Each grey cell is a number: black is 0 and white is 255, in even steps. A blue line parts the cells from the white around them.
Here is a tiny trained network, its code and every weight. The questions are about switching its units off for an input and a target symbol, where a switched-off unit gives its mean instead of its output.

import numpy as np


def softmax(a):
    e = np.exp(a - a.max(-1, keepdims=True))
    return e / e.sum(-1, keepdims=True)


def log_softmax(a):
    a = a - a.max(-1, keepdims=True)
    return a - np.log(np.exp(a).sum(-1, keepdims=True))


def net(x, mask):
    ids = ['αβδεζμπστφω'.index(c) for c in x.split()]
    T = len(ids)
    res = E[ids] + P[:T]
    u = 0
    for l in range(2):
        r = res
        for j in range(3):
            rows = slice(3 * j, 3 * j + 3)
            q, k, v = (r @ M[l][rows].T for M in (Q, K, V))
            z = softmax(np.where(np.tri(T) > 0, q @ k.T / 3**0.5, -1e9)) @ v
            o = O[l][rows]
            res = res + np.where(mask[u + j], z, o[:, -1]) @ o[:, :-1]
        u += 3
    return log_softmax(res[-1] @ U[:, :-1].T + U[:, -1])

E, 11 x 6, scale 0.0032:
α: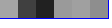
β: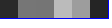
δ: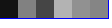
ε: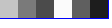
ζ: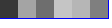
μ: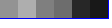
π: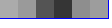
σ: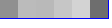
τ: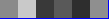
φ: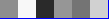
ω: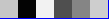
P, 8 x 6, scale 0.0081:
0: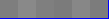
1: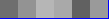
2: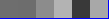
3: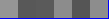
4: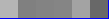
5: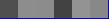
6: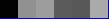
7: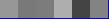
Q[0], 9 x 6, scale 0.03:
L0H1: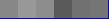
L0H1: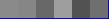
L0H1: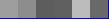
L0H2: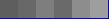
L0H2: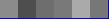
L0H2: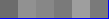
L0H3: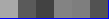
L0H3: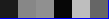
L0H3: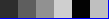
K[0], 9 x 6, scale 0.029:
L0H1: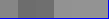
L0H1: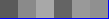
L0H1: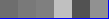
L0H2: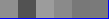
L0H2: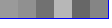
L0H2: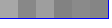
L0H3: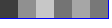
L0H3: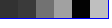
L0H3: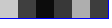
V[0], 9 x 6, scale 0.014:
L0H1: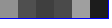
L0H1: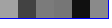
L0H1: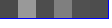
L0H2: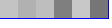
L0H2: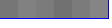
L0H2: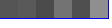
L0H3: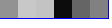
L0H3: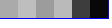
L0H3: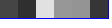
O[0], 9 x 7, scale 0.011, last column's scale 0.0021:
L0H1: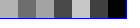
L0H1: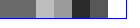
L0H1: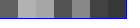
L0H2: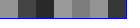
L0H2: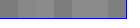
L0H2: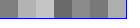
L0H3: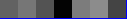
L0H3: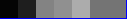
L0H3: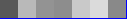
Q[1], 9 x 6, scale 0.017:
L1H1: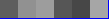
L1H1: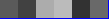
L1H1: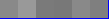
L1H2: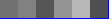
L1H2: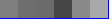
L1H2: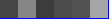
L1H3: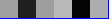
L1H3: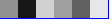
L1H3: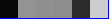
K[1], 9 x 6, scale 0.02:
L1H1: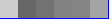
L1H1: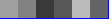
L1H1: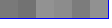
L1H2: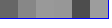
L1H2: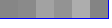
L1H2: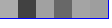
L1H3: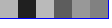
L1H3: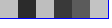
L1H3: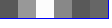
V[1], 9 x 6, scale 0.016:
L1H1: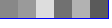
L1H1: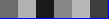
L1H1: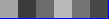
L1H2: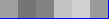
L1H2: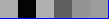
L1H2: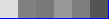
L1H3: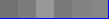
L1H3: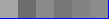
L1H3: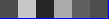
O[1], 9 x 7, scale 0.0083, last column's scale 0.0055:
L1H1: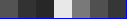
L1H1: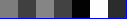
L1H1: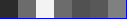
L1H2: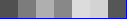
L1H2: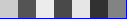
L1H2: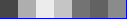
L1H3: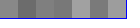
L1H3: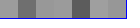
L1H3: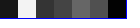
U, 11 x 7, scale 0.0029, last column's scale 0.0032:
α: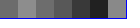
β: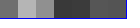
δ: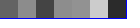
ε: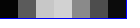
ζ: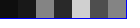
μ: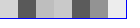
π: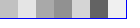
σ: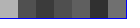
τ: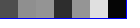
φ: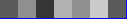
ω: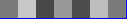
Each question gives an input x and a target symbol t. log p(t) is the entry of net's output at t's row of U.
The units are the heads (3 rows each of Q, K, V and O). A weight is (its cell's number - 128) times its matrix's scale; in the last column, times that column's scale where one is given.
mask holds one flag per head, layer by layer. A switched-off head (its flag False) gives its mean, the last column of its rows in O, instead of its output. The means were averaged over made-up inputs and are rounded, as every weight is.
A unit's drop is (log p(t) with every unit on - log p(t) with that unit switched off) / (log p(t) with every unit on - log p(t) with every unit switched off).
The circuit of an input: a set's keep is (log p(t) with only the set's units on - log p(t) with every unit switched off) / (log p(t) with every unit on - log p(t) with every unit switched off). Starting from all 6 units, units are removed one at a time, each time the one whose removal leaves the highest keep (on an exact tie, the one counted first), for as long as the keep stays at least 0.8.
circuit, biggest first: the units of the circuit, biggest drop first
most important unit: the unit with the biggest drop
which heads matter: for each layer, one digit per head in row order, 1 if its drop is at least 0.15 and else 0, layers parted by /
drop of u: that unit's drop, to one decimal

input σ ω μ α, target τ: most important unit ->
L0H2
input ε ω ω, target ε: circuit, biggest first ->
[L1H1, L0H3]
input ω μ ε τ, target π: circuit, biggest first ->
[L1H1, L0H1, L1H2, L0H3]
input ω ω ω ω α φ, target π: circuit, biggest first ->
[L1H1, L0H3]
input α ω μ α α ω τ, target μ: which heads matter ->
101 / 001
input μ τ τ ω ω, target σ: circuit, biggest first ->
[L0H3, L1H2]
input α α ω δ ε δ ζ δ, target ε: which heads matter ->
001 / 100
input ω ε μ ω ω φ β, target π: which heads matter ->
101 / 100
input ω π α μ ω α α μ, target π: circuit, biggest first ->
[L1H1, L0H3, L0H1]
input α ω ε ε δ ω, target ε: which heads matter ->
101 / 110
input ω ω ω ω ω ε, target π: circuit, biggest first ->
[L1H1, L0H3]
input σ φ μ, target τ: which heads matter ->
110 / 110
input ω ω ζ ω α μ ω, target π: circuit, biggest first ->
[L1H1, L0H1, L0H3]
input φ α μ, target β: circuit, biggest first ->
[L0H3, L1H1, L1H3, L0H2]
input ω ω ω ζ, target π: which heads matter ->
001 / 110
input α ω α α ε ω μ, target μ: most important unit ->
L1H3
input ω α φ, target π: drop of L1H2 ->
0.3
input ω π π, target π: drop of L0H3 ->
0.2
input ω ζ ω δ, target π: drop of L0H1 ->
0.2
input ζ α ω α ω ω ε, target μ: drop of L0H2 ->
0.0
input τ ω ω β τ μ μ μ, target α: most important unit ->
L0H1
